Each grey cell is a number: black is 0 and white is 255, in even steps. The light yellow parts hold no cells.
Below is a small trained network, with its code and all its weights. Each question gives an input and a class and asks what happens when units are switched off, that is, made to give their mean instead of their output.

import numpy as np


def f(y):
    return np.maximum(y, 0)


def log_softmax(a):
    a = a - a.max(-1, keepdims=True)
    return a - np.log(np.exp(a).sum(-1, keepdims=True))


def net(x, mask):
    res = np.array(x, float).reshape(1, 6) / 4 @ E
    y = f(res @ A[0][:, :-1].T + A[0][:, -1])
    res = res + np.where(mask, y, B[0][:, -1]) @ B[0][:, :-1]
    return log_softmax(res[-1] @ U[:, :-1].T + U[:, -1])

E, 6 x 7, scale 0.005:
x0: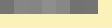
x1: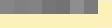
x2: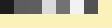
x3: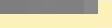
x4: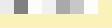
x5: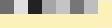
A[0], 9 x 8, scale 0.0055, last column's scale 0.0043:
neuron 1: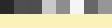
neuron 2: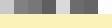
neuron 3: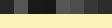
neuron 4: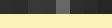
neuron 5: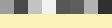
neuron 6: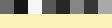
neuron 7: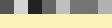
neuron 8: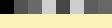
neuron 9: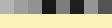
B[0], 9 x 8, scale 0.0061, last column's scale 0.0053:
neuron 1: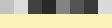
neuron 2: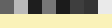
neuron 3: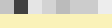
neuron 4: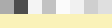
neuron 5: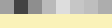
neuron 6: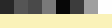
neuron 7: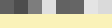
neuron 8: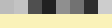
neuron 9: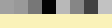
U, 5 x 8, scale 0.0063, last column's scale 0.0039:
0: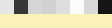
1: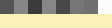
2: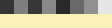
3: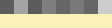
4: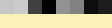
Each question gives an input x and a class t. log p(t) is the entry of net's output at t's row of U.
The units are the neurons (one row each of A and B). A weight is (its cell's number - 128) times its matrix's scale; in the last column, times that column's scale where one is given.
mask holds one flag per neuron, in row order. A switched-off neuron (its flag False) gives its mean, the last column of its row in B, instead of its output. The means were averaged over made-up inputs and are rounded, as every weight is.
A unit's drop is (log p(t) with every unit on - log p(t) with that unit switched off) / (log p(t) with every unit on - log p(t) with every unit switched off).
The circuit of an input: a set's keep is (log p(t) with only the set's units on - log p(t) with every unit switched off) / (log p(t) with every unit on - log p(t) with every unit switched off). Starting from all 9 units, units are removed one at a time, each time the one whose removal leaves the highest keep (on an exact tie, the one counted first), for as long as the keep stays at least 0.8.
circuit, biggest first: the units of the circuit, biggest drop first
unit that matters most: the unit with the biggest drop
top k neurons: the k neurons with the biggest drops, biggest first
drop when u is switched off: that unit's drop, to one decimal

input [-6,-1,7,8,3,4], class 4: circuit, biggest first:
(neuron 1; neuron 8)
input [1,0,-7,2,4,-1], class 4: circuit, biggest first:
(neuron 9; neuron 3)
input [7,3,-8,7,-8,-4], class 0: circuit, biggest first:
(neuron 4; neuron 3)
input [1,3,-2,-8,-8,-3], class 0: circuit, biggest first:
(neuron 4; neuron 3)
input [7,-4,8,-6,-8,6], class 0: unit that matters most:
neuron 3
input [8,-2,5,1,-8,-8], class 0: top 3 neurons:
(neuron 4; neuron 3; neuron 2)
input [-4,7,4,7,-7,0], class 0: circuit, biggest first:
(neuron 3; neuron 4)
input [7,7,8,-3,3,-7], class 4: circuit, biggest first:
(neuron 8; neuron 1)
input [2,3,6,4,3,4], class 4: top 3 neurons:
(neuron 1; neuron 8; neuron 6)
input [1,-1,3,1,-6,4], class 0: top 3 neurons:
(neuron 3; neuron 4; neuron 6)
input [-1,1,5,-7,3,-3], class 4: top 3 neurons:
(neuron 1; neuron 8; neuron 7)
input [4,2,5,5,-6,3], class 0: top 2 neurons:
(neuron 3; neuron 4)
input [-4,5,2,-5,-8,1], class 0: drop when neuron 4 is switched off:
0.2
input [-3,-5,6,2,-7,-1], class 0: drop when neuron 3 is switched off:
0.5
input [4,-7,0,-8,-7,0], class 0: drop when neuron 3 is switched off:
0.2
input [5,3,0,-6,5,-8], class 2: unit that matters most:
neuron 6
